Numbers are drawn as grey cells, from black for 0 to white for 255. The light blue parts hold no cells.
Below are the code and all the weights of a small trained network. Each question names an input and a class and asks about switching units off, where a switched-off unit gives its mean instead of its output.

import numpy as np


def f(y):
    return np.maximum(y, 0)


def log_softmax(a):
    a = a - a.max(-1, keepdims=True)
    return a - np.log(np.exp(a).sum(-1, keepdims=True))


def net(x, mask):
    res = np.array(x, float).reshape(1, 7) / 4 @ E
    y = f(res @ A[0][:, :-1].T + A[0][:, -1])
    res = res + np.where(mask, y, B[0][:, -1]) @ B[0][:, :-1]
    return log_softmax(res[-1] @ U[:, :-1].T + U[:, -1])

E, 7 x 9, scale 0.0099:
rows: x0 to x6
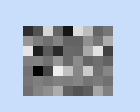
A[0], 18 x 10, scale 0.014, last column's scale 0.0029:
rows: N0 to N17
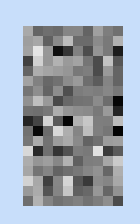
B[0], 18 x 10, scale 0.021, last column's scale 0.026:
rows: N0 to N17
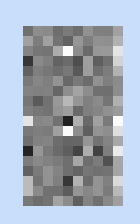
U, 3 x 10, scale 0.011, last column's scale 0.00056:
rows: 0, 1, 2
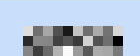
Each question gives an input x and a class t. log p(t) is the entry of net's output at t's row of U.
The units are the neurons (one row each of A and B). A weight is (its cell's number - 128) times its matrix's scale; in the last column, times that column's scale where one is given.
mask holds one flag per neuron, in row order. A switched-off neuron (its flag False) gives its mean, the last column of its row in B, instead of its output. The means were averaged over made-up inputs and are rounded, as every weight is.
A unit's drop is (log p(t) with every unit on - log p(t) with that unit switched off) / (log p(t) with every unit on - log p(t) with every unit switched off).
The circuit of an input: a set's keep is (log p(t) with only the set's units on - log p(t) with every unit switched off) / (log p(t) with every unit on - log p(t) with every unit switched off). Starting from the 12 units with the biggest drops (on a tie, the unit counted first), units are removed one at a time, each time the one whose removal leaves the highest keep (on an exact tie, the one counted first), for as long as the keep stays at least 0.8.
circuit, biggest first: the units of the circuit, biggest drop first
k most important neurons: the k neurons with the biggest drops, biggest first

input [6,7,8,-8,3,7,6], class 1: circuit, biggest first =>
(N12)
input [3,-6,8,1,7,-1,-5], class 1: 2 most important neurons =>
(N12 N2)
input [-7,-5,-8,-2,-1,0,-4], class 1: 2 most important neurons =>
(N3 N9)
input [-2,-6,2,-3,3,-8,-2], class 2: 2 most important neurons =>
(N9 N3)
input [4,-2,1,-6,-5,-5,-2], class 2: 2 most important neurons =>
(N2 N15)
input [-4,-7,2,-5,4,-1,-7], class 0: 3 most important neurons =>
(N2 N15 N16)
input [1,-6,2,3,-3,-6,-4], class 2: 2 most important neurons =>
(N3 N2)
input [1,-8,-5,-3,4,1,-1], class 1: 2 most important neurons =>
(N2 N3)
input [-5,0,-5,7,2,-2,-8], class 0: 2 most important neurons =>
(N12 N15)
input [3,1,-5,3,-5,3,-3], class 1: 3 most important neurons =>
(N3 N10 N4)
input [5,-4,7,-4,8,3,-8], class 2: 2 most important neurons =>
(N10 N3)
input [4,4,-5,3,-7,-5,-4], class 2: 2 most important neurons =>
(N2 N12)
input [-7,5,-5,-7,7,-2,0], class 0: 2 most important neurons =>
(N15 N2)
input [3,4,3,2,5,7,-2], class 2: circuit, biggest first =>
(N10)
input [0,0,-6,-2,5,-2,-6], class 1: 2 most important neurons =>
(N3 N2)
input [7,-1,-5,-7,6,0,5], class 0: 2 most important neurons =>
(N9 N2)
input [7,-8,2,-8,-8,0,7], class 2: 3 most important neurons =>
(N2 N7 N15)
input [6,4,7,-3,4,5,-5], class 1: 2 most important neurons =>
(N12 N15)
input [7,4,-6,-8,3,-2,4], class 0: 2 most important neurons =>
(N9 N12)
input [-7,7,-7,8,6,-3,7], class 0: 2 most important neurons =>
(N15 N12)
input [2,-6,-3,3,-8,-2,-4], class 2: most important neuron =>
(N2)
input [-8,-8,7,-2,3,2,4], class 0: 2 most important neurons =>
(N15 N16)
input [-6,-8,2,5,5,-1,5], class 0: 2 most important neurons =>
(N15 N2)
